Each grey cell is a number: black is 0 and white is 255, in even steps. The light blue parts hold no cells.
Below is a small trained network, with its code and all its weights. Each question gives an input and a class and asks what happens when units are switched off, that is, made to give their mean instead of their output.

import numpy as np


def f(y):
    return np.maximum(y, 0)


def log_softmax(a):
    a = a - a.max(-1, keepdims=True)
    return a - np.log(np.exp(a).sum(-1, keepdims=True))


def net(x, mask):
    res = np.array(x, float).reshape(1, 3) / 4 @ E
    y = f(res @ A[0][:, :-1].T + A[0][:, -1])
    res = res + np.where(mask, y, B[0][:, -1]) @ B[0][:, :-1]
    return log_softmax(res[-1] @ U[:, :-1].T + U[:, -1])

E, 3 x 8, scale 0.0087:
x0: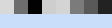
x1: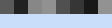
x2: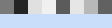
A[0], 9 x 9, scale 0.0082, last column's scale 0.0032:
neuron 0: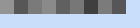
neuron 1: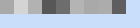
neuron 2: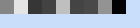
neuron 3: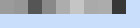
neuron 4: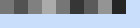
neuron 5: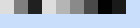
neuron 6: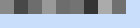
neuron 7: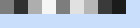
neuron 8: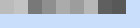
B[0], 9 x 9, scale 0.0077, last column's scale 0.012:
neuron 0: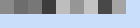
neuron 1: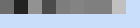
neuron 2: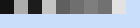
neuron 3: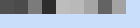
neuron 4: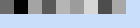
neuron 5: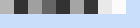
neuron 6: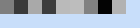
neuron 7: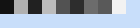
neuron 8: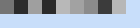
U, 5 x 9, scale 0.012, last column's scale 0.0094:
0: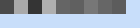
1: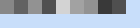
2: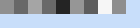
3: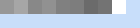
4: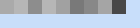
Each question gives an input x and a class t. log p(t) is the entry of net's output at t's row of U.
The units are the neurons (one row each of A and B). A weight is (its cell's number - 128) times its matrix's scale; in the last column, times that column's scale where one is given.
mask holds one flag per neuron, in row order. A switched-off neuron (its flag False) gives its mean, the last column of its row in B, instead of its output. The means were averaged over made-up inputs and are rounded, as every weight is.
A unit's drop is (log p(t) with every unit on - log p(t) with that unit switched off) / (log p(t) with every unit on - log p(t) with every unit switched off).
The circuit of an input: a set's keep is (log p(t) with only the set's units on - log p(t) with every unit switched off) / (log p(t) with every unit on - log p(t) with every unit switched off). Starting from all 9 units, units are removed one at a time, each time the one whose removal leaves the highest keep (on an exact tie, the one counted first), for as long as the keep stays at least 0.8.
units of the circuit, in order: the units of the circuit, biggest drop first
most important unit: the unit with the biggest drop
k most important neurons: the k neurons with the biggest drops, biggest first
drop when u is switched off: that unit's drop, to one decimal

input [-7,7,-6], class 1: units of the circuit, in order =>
[neuron 5; neuron 6]
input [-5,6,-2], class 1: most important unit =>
neuron 5
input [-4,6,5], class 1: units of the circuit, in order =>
[neuron 5; neuron 6]
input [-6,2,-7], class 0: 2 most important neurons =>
[neuron 5; neuron 2]
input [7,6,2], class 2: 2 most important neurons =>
[neuron 5; neuron 8]
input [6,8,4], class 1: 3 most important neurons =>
[neuron 6; neuron 0; neuron 4]
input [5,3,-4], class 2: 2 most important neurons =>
[neuron 5; neuron 7]
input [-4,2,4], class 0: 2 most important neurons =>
[neuron 5; neuron 7]
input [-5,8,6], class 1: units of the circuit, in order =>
[neuron 6; neuron 5]
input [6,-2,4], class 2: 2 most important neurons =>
[neuron 5; neuron 2]
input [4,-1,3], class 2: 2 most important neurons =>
[neuron 5; neuron 2]
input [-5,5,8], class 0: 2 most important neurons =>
[neuron 7; neuron 5]
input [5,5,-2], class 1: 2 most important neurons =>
[neuron 6; neuron 0]
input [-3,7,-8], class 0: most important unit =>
neuron 2
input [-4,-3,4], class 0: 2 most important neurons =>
[neuron 5; neuron 7]
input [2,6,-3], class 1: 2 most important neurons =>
[neuron 7; neuron 6]
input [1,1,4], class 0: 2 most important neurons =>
[neuron 7; neuron 5]
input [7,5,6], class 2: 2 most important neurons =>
[neuron 5; neuron 2]
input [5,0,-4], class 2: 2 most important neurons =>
[neuron 5; neuron 7]
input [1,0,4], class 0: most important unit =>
neuron 7
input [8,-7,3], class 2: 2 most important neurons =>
[neuron 5; neuron 6]
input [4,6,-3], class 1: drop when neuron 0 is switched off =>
0.1
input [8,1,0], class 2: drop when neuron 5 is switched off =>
1.1
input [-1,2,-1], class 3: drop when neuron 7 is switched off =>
0.4
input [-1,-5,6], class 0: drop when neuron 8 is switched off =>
0.0
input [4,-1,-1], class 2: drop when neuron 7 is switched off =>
0.1
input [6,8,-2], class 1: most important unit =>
neuron 6
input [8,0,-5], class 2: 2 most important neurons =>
[neuron 5; neuron 7]
